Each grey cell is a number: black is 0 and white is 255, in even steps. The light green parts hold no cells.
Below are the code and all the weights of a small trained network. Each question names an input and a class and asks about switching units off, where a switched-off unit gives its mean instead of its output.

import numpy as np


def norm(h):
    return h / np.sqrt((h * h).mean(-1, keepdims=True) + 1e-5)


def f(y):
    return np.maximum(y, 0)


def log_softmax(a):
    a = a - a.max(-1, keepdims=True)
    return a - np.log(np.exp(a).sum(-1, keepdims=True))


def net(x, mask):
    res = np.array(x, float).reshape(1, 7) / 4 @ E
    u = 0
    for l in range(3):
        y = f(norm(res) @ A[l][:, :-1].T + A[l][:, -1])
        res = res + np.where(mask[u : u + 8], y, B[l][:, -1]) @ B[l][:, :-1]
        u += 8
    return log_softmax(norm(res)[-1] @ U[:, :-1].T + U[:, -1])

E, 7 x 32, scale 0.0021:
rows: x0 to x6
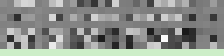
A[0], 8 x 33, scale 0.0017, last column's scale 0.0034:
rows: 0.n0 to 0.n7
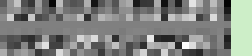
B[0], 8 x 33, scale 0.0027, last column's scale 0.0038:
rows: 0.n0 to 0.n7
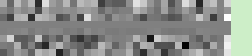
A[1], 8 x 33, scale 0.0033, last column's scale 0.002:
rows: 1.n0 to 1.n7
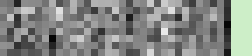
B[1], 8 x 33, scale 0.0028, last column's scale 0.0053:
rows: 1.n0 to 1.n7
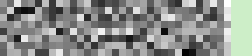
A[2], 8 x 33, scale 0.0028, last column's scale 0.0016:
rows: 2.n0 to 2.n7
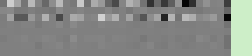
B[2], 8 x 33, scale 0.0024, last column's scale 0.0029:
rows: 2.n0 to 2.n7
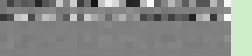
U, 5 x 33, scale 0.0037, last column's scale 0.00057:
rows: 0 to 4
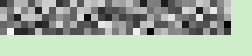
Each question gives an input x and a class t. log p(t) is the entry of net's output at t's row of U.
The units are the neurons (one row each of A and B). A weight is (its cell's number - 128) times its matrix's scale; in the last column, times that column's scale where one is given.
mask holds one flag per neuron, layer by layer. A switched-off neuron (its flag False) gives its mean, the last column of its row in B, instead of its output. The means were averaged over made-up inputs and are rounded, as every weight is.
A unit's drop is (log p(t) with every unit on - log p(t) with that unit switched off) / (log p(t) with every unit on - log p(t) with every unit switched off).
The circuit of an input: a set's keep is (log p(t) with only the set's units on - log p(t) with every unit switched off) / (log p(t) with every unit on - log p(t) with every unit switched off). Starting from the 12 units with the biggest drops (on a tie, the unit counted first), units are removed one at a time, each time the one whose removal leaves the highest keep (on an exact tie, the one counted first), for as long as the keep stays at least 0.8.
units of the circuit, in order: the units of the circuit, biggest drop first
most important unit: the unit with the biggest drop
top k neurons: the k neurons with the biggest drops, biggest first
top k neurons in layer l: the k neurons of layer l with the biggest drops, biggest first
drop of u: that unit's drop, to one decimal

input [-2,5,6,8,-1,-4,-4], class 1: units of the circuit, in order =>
[1.n0]
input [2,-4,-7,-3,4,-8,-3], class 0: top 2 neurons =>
[0.n2 1.n0]
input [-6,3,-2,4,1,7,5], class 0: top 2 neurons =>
[1.n4 1.n1]
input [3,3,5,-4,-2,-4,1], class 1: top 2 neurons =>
[1.n0 0.n7]
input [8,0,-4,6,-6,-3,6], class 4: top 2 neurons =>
[1.n1 1.n5]
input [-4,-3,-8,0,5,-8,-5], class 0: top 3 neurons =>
[0.n2 1.n0 2.n2]
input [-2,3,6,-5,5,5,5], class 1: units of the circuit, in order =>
[1.n0 0.n2]
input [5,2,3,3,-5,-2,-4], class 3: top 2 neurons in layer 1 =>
[1.n7 1.n2]
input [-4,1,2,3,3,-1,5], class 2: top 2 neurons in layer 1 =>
[1.n2 1.n1]
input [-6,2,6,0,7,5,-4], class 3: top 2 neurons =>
[2.n0 1.n1]
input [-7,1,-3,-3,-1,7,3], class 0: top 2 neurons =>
[1.n4 1.n1]
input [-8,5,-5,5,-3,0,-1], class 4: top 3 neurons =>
[0.n5 1.n6 1.n0]
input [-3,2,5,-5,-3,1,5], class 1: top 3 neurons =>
[1.n0 1.n5 1.n3]
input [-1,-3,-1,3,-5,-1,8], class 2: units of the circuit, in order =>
[1.n2]
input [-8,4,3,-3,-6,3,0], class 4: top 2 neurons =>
[0.n5 1.n6]
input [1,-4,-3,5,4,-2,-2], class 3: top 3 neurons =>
[2.n0 1.n0 1.n4]
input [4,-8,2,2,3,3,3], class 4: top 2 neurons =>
[0.n6 0.n2]
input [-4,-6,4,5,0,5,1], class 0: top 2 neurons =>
[1.n4 1.n1]
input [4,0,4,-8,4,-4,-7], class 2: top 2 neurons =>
[1.n5 1.n4]
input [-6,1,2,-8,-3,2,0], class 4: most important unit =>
0.n5
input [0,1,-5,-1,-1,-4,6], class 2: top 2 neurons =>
[1.n2 1.n0]
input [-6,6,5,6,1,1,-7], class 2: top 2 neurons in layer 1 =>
[1.n5 1.n1]
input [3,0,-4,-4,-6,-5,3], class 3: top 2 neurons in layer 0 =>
[0.n6 0.n7]
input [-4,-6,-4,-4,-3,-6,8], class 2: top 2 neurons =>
[1.n2 1.n4]
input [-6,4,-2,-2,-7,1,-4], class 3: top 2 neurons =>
[0.n6 1.n7]
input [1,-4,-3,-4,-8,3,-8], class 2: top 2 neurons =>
[1.n5 2.n0]
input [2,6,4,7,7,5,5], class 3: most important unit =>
2.n0
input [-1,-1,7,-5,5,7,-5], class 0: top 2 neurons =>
[1.n4 0.n7]
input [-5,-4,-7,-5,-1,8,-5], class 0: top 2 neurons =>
[1.n4 1.n0]
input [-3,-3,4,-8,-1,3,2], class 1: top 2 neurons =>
[1.n0 0.n2]
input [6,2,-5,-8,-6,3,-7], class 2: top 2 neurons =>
[1.n5 1.n0]
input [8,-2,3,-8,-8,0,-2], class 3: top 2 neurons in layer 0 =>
[0.n6 0.n5]
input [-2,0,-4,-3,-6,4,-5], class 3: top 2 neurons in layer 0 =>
[0.n6 0.n2]
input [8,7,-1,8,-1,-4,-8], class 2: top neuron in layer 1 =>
[1.n5]
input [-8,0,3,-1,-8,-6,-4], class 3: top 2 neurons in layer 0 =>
[0.n6 0.n7]
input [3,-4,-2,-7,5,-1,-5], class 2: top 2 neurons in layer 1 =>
[1.n5 1.n7]
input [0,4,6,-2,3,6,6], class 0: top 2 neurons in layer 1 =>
[1.n4 1.n5]
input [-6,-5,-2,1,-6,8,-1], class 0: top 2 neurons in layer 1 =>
[1.n4 1.n1]
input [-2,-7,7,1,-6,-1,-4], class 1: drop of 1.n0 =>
1.3
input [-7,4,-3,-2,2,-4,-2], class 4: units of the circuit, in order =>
[0.n5]
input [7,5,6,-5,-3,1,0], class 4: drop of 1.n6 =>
-0.1
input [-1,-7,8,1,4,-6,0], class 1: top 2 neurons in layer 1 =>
[1.n0 1.n4]
